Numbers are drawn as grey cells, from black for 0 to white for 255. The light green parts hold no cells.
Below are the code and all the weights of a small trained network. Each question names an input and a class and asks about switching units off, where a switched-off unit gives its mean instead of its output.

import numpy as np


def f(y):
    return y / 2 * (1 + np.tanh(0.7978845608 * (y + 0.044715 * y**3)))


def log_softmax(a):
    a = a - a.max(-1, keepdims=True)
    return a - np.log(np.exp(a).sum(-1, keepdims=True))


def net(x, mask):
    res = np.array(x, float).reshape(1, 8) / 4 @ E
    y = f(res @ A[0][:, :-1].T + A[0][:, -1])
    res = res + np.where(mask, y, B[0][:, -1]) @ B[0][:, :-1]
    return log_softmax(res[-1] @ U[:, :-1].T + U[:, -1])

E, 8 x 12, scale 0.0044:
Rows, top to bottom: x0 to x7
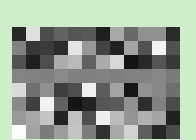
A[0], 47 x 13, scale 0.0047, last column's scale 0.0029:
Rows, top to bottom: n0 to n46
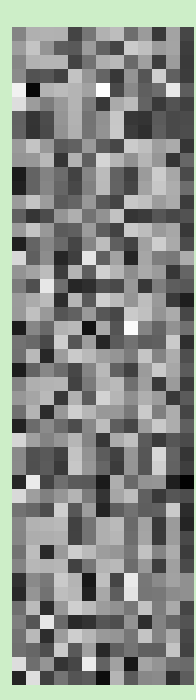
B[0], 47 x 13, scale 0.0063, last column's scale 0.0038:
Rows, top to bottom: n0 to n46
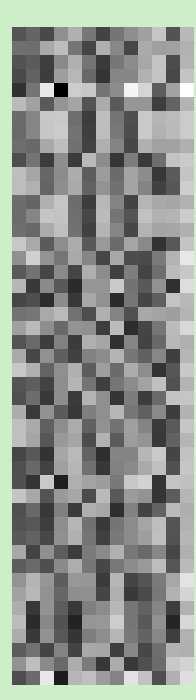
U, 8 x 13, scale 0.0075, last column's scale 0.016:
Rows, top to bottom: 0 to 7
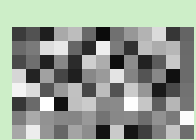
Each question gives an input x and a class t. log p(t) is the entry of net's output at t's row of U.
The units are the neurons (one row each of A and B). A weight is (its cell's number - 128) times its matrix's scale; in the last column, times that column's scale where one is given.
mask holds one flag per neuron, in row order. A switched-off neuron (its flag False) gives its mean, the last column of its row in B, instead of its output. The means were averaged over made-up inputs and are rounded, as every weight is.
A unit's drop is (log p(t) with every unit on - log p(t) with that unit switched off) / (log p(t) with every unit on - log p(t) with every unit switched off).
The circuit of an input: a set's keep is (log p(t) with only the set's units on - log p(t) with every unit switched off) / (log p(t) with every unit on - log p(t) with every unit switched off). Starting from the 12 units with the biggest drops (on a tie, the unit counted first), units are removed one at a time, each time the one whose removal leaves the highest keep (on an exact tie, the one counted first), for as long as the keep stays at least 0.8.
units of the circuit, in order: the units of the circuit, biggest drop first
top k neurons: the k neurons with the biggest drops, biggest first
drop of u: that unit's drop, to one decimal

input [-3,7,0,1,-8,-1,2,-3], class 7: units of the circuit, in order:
[n21 n39]
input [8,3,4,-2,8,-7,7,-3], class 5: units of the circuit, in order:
[n46]
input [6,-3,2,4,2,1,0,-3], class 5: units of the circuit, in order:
[n46 n32]
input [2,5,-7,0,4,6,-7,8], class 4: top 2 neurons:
[n33 n29]
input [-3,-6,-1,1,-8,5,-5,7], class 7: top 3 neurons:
[n21 n39 n40]
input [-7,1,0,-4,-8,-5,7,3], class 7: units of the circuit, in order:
[n21 n39]
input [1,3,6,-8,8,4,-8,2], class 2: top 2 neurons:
[n34 n22]
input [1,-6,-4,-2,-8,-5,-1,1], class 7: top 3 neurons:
[n21 n40 n39]
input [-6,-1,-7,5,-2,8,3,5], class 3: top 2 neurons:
[n42 n18]
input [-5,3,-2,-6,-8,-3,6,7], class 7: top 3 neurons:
[n21 n39 n40]
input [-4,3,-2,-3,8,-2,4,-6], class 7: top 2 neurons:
[n45 n16]
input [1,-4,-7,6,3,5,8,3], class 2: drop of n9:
0.2
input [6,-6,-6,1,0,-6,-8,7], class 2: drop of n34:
0.6
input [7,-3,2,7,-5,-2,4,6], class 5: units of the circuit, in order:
[n46]
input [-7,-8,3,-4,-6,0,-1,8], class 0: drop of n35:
0.2
